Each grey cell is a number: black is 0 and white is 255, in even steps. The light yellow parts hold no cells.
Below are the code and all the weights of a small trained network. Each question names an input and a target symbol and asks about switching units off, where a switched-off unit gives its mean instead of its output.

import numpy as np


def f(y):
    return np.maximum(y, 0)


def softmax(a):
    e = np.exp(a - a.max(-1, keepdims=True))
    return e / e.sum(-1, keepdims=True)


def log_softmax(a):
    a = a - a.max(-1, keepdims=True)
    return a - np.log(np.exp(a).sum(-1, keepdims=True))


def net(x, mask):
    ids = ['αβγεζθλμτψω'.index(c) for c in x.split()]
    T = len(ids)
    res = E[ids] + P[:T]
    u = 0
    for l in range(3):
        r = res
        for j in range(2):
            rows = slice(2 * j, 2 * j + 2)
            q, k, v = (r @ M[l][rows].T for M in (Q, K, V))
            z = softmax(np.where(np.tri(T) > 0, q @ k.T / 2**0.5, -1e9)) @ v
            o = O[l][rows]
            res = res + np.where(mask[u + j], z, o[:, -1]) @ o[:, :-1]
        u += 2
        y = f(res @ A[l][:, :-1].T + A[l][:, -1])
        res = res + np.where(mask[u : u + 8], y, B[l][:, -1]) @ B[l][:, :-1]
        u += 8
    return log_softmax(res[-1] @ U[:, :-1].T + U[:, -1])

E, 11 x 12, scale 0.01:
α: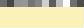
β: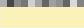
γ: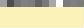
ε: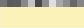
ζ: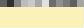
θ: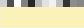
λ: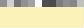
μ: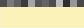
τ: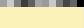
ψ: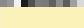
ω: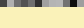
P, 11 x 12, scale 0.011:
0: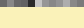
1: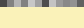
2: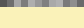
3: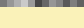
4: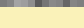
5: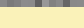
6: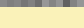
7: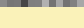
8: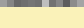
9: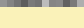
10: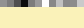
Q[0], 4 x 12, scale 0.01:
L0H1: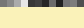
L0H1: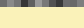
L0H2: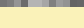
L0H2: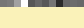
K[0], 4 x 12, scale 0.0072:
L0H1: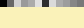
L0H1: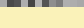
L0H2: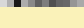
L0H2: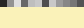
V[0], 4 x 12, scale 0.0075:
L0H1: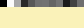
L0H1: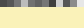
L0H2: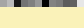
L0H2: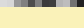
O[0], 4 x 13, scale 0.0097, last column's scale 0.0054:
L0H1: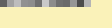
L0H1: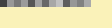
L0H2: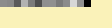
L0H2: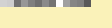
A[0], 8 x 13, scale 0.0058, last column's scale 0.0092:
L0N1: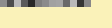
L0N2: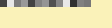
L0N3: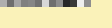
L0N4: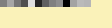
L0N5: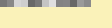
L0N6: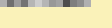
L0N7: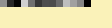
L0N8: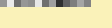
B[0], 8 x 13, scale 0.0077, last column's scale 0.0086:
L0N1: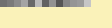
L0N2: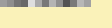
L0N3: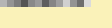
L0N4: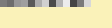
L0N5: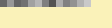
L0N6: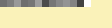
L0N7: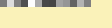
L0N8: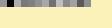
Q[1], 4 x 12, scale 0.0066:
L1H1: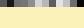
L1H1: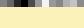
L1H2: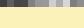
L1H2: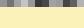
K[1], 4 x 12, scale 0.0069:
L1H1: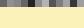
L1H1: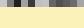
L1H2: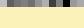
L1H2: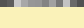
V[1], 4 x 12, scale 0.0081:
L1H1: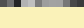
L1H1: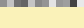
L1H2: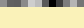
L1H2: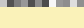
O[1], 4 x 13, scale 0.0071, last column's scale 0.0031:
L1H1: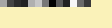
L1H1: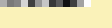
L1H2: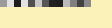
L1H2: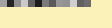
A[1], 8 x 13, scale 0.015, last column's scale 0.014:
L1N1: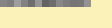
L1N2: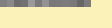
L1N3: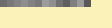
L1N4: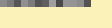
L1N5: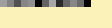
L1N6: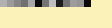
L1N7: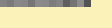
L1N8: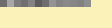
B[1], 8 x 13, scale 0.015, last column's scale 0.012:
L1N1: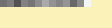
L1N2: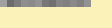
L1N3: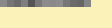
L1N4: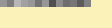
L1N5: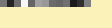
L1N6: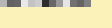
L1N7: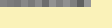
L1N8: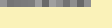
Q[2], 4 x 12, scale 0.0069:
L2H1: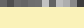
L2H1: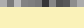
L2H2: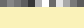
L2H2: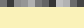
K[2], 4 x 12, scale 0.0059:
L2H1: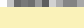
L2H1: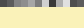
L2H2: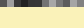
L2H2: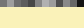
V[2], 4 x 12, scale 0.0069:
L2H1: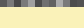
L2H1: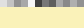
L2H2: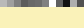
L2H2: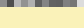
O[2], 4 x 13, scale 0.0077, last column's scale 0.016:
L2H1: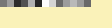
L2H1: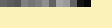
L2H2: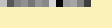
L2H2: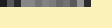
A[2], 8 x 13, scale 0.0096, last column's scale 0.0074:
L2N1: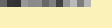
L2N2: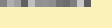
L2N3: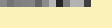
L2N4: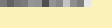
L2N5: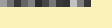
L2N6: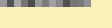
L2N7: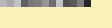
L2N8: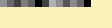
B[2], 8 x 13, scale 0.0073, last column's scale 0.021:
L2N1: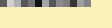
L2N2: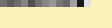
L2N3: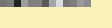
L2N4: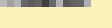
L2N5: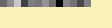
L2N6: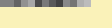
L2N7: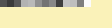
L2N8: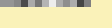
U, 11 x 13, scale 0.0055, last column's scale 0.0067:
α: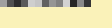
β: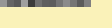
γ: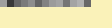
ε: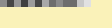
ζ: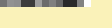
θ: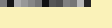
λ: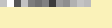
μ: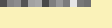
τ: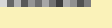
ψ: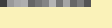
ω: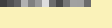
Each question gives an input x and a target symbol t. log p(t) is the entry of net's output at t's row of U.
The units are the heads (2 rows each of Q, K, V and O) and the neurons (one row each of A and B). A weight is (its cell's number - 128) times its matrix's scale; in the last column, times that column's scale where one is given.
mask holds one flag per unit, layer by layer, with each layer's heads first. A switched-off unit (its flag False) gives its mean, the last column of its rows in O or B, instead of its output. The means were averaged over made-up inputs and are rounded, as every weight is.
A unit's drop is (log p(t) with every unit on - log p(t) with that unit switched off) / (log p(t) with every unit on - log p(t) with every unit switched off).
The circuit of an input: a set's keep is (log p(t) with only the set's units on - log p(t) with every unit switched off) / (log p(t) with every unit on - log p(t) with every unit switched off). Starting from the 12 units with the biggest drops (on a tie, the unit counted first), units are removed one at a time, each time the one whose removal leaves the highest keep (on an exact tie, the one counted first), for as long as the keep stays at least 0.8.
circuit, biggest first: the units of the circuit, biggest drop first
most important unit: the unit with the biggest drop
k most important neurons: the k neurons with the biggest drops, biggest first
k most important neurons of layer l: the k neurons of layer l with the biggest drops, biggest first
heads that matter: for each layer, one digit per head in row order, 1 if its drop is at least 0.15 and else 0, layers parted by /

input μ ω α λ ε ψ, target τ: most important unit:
L2H2
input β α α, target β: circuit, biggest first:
(L1H2; L0H1)
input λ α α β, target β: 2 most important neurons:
(L0N4; L0N2)
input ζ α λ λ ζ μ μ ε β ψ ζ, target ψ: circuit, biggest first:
(L0N4; L1H1; L0N6)
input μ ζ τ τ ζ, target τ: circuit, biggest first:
(L2H2; L0H1; L1H1)
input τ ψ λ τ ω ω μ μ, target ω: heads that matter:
10 / 00 / 00
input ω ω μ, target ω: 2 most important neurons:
(L0N5; L2N4)
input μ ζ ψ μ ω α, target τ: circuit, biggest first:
(L2H2; L1H1; L0H1)
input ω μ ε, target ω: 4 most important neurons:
(L0N5; L2N4; L2N6; L2N2)
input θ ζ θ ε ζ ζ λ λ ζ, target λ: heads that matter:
10 / 01 / 00
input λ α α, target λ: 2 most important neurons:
(L2N2; L2N7)
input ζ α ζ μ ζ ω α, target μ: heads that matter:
11 / 11 / 01
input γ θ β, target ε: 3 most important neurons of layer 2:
(L2N7; L2N2; L2N1)
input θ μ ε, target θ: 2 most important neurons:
(L0N4; L0N1)
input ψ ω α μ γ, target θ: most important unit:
L2H1
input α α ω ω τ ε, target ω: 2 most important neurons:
(L0N2; L2N4)
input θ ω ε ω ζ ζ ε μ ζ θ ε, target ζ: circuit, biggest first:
(L0H2; L2N7)
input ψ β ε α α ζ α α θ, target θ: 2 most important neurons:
(L2N6; L0N4)
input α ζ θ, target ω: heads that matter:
01 / 10 / 10
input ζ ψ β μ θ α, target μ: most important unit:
L1H1
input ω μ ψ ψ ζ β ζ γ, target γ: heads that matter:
00 / 11 / 11
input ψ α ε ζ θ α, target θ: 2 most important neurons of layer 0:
(L0N1; L0N4)
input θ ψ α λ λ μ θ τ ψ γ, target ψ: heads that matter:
10 / 10 / 00
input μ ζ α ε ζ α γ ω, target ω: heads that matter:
00 / 10 / 00
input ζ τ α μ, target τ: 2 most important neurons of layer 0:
(L0N4; L0N5)
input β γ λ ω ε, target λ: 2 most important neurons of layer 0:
(L0N4; L0N8)
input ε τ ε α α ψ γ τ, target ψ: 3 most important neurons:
(L0N4; L0N2; L0N8)
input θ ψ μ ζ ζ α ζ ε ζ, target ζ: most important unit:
L0H2
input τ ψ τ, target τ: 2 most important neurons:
(L0N4; L2N3)
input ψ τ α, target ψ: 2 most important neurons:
(L0N5; L1N2)
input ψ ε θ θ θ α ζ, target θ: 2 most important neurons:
(L0N4; L0N1)
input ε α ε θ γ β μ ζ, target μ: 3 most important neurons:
(L0N4; L1N1; L0N2)
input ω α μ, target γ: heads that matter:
01 / 11 / 11
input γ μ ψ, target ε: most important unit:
L1H2
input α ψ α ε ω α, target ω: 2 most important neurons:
(L0N2; L2N4)
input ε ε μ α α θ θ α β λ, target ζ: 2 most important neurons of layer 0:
(L0N6; L0N3)
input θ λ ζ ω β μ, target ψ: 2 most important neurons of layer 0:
(L0N2; L0N1)
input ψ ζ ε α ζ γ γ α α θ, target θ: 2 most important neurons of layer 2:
(L2N6; L2N7)
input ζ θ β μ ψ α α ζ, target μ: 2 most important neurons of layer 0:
(L0N3; L0N1)
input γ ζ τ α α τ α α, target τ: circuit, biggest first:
(L2H2)
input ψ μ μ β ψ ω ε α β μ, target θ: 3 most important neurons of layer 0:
(L0N4; L0N1; L0N5)
